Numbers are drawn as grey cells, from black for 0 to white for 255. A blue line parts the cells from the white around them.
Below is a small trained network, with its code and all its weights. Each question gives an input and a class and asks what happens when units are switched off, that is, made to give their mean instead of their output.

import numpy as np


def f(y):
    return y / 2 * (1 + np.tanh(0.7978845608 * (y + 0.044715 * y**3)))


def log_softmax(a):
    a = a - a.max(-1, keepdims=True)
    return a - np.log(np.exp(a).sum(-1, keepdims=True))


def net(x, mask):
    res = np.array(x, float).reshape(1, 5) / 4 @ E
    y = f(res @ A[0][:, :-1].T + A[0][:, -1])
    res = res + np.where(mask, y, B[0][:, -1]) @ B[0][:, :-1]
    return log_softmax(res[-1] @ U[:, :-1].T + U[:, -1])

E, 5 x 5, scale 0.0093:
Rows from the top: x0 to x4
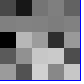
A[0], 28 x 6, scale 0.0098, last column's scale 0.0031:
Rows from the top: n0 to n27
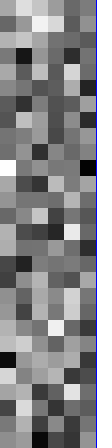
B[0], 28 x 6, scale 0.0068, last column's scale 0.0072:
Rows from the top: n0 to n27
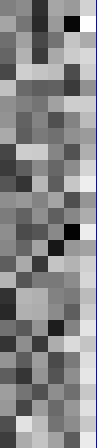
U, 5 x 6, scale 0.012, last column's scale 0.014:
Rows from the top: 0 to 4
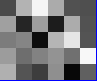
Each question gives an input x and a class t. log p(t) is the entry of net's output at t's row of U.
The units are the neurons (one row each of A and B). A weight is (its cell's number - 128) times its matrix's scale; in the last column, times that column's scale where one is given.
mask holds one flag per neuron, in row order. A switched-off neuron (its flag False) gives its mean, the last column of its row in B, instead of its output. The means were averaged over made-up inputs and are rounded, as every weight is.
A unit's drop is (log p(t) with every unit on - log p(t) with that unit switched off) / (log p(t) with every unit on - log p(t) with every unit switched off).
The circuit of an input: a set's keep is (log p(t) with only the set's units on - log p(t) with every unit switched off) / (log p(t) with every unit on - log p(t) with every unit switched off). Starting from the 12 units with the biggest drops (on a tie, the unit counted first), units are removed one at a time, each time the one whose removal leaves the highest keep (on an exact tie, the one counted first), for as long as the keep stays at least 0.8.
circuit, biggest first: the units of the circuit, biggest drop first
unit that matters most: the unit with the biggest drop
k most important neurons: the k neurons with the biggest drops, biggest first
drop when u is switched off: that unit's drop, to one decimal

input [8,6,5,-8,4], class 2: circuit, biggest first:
[n16]
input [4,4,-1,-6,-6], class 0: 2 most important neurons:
[n27, n9]
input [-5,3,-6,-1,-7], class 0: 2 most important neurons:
[n27, n26]
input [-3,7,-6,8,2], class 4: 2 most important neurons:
[n1, n0]
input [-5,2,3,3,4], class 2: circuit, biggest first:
[n0, n21]
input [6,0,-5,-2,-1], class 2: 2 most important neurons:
[n3, n16]
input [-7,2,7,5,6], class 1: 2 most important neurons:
[n22, n7]
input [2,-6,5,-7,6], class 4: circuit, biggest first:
[n14, n11]
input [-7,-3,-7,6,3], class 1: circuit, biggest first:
[n20, n23]
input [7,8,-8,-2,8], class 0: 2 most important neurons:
[n4, n19]
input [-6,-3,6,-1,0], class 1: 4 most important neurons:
[n25, n7, n16, n3]
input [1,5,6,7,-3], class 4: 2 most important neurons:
[n1, n11]
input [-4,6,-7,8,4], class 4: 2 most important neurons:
[n1, n0]
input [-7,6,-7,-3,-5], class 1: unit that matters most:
n20
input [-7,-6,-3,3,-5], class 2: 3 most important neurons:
[n0, n21, n2]
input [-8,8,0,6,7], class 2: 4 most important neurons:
[n0, n21, n2, n27]
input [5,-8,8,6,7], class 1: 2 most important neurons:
[n22, n17]
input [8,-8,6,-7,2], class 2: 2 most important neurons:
[n16, n6]
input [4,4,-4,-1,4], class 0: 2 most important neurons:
[n19, n4]
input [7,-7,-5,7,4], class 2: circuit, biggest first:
[n3]
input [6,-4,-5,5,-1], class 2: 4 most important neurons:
[n3, n16, n14, n22]
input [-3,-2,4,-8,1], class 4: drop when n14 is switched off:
0.3
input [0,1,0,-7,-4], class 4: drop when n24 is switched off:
0.1
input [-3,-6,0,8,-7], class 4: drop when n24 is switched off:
-0.1
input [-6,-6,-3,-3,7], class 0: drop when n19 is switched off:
0.2
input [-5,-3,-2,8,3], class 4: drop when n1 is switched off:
0.6
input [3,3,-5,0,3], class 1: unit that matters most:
n11
